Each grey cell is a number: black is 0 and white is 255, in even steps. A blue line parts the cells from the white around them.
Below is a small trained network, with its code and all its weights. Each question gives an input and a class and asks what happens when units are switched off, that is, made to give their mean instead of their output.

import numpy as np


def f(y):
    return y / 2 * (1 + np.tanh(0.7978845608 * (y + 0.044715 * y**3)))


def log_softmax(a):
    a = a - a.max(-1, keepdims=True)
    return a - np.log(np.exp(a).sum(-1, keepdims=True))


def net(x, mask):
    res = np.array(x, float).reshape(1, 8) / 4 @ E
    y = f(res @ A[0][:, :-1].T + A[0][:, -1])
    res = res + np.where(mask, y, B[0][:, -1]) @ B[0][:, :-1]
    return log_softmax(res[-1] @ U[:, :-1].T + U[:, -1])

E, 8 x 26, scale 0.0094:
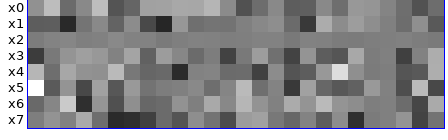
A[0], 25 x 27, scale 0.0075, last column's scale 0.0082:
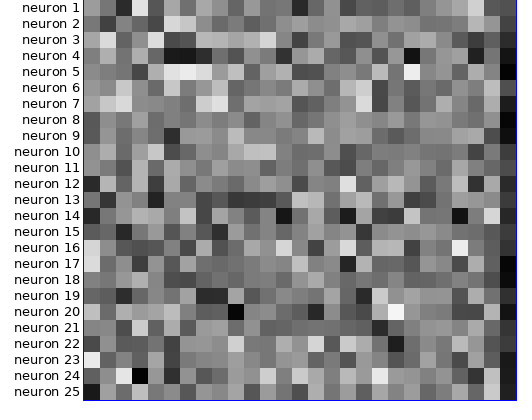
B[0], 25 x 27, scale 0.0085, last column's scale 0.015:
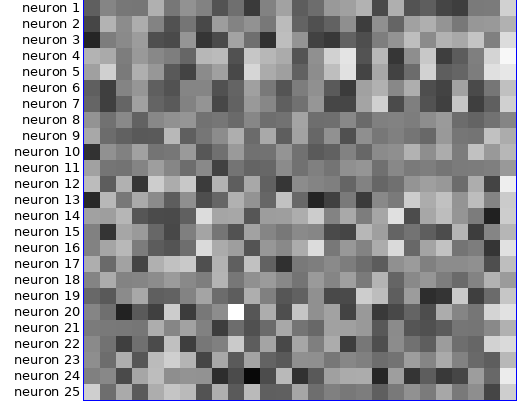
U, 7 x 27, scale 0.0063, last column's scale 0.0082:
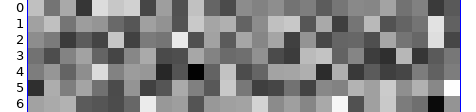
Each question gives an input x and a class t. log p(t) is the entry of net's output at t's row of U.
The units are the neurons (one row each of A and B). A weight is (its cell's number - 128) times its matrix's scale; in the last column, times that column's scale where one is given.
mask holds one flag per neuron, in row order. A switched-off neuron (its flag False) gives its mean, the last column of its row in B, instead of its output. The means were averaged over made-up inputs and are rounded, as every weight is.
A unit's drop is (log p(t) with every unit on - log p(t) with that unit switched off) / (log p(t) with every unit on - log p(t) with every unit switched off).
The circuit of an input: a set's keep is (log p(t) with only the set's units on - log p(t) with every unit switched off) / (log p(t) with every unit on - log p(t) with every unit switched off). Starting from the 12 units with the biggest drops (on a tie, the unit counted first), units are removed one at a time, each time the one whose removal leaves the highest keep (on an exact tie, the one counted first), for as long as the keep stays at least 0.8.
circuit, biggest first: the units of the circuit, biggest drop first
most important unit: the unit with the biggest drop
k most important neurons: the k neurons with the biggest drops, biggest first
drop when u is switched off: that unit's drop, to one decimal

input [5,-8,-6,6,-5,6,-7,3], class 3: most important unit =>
neuron 7
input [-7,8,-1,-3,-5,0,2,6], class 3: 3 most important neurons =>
[neuron 15; neuron 19; neuron 5]
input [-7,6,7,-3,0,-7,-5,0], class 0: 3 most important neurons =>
[neuron 12; neuron 25; neuron 3]
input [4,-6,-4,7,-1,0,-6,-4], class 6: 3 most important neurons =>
[neuron 14; neuron 24; neuron 19]
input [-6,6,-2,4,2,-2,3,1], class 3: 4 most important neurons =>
[neuron 19; neuron 15; neuron 3; neuron 10]
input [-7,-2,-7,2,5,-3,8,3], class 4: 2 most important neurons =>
[neuron 24; neuron 3]
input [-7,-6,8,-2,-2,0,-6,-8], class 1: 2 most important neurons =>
[neuron 5; neuron 3]
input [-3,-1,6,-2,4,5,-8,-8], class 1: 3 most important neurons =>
[neuron 5; neuron 24; neuron 2]
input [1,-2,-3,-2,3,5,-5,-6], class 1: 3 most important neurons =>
[neuron 5; neuron 12; neuron 24]
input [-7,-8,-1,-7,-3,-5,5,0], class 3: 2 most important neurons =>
[neuron 6; neuron 7]
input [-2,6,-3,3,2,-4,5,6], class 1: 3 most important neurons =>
[neuron 4; neuron 7; neuron 6]
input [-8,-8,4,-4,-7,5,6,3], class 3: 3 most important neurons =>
[neuron 6; neuron 7; neuron 20]
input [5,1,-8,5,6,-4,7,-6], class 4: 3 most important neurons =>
[neuron 24; neuron 4; neuron 22]
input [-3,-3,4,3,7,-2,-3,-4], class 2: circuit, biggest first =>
[neuron 20]
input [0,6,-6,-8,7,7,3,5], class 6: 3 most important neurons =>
[neuron 16; neuron 12; neuron 25]
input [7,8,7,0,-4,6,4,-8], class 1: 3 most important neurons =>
[neuron 5; neuron 7; neuron 6]
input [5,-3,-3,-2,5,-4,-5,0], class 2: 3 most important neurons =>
[neuron 20; neuron 24; neuron 13]
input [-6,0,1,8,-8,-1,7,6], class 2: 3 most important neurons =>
[neuron 22; neuron 9; neuron 16]
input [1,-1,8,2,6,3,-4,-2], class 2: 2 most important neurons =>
[neuron 20; neuron 24]
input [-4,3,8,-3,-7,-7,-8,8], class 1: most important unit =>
neuron 4
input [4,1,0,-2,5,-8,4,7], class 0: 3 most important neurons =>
[neuron 12; neuron 25; neuron 5]
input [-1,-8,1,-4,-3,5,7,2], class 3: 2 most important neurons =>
[neuron 7; neuron 6]
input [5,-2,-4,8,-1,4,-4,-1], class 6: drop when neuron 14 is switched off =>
1.6
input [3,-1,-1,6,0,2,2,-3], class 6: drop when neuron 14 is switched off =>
0.7
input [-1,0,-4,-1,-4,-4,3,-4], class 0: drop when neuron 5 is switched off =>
-0.1
